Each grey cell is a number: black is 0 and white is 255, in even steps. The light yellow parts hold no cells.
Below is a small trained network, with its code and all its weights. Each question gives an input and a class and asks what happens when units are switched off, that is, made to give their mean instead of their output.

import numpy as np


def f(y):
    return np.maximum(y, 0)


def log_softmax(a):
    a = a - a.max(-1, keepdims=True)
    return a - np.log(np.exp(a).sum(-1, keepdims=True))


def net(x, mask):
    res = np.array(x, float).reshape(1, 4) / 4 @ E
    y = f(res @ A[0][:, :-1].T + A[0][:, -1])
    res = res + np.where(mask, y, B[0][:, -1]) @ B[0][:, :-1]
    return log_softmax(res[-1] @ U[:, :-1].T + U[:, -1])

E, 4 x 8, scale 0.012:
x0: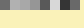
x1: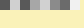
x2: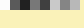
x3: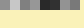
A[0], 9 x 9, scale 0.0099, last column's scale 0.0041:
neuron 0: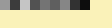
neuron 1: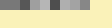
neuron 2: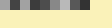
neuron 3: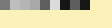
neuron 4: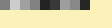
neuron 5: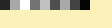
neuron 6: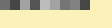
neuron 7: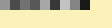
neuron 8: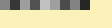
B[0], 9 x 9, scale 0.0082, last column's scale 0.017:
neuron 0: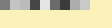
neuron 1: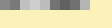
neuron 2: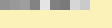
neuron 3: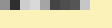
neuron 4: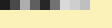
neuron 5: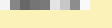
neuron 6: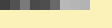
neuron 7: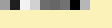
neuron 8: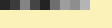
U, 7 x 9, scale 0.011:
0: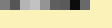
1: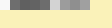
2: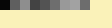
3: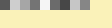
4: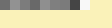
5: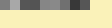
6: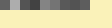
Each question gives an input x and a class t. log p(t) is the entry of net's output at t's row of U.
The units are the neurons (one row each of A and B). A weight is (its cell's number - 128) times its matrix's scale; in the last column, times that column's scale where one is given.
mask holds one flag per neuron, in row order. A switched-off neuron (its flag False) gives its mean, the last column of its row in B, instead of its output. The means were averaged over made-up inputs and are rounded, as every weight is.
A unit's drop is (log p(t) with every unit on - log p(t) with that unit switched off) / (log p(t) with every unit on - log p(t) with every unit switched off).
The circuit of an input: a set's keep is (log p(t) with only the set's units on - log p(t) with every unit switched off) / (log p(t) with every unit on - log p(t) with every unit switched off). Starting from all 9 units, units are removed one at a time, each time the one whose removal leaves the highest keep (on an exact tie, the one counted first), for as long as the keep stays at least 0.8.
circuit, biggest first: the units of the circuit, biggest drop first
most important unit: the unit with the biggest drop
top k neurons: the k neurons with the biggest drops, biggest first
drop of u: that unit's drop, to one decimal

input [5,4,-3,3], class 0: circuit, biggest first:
[neuron 3]
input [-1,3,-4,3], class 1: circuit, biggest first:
[neuron 5; neuron 0]
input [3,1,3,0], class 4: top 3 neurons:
[neuron 5; neuron 7; neuron 2]
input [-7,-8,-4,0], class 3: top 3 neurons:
[neuron 0; neuron 2; neuron 3]
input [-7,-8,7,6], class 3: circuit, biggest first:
[neuron 2; neuron 0]
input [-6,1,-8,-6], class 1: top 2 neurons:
[neuron 5; neuron 3]
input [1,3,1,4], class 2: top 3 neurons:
[neuron 5; neuron 0; neuron 2]
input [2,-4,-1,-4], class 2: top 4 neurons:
[neuron 8; neuron 6; neuron 1; neuron 5]
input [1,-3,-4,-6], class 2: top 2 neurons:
[neuron 8; neuron 6]
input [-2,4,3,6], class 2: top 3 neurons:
[neuron 5; neuron 4; neuron 0]
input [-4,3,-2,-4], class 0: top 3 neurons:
[neuron 4; neuron 1; neuron 0]
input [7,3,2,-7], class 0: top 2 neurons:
[neuron 3; neuron 4]
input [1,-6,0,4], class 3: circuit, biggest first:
[neuron 0; neuron 2]
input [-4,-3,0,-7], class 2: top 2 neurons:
[neuron 8; neuron 6]
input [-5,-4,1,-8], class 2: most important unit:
neuron 8
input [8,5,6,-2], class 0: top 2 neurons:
[neuron 3; neuron 5]
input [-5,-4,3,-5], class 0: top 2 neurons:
[neuron 7; neuron 5]
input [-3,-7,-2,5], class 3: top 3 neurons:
[neuron 0; neuron 2; neuron 8]
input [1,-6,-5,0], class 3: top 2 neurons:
[neuron 0; neuron 2]
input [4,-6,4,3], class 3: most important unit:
neuron 5
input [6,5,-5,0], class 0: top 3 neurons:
[neuron 3; neuron 0; neuron 2]
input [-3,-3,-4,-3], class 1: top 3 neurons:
[neuron 5; neuron 3; neuron 4]
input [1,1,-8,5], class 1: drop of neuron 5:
1.1
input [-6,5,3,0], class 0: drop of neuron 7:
0.2
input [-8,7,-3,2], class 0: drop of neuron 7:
0.4
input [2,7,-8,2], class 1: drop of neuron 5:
0.8
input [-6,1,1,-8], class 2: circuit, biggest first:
[neuron 8]
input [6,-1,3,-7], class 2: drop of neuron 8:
0.6
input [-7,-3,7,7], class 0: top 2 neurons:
[neuron 7; neuron 5]
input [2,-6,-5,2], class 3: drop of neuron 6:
0.0
